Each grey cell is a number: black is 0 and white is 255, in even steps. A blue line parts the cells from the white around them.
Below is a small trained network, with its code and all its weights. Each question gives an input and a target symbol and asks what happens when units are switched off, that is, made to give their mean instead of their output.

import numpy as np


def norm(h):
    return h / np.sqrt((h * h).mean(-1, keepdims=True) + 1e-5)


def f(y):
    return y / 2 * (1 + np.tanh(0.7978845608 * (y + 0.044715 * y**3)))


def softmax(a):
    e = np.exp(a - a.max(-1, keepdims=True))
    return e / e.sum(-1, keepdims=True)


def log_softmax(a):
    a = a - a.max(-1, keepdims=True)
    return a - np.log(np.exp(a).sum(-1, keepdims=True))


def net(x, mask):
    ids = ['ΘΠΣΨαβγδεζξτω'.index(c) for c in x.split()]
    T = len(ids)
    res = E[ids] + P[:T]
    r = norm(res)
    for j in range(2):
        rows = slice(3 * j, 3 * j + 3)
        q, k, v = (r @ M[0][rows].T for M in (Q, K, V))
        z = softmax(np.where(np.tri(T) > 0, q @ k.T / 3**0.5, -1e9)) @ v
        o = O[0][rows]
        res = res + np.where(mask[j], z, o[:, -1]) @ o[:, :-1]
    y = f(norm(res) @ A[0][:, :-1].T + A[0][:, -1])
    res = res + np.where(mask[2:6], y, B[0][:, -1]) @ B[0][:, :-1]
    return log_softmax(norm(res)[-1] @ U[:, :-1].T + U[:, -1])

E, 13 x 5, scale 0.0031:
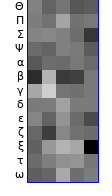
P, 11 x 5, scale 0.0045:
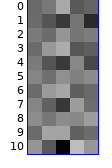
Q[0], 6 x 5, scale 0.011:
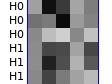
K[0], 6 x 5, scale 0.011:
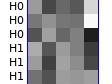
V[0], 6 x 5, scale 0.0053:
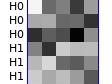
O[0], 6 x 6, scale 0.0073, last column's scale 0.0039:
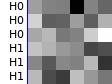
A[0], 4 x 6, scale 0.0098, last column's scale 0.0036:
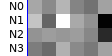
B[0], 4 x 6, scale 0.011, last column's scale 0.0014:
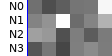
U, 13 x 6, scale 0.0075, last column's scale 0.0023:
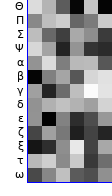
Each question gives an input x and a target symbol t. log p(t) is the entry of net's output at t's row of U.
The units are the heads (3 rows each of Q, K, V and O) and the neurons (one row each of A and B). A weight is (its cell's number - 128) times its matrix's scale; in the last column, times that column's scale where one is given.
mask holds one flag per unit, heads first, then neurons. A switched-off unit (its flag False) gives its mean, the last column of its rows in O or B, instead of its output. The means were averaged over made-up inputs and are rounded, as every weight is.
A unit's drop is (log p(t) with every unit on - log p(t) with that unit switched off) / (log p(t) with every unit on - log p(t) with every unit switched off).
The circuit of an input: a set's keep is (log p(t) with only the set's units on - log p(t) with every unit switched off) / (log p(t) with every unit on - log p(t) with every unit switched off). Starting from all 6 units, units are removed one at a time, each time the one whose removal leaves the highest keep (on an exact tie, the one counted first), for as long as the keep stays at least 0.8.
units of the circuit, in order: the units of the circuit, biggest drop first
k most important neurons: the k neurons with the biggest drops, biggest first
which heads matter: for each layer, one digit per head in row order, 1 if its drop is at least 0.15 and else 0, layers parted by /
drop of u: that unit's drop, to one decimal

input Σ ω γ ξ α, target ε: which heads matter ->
10
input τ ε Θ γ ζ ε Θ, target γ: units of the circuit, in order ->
H1
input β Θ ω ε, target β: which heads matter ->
01
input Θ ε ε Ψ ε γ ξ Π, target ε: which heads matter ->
10
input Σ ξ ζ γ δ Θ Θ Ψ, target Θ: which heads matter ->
10
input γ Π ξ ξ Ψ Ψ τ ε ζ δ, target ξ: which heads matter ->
10
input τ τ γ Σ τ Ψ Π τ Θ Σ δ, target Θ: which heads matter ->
10
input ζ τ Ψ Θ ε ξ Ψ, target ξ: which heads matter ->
10
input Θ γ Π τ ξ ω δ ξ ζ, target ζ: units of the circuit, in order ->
H1, H0, N0
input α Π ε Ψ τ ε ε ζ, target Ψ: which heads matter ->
01
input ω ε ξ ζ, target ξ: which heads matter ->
10
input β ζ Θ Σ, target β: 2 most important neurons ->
N2, N0
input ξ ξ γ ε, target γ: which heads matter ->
01
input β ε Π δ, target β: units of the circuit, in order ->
H1
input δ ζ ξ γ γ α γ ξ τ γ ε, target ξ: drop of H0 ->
1.2
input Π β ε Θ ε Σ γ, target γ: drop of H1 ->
0.8
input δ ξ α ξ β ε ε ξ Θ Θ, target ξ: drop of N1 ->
0.0
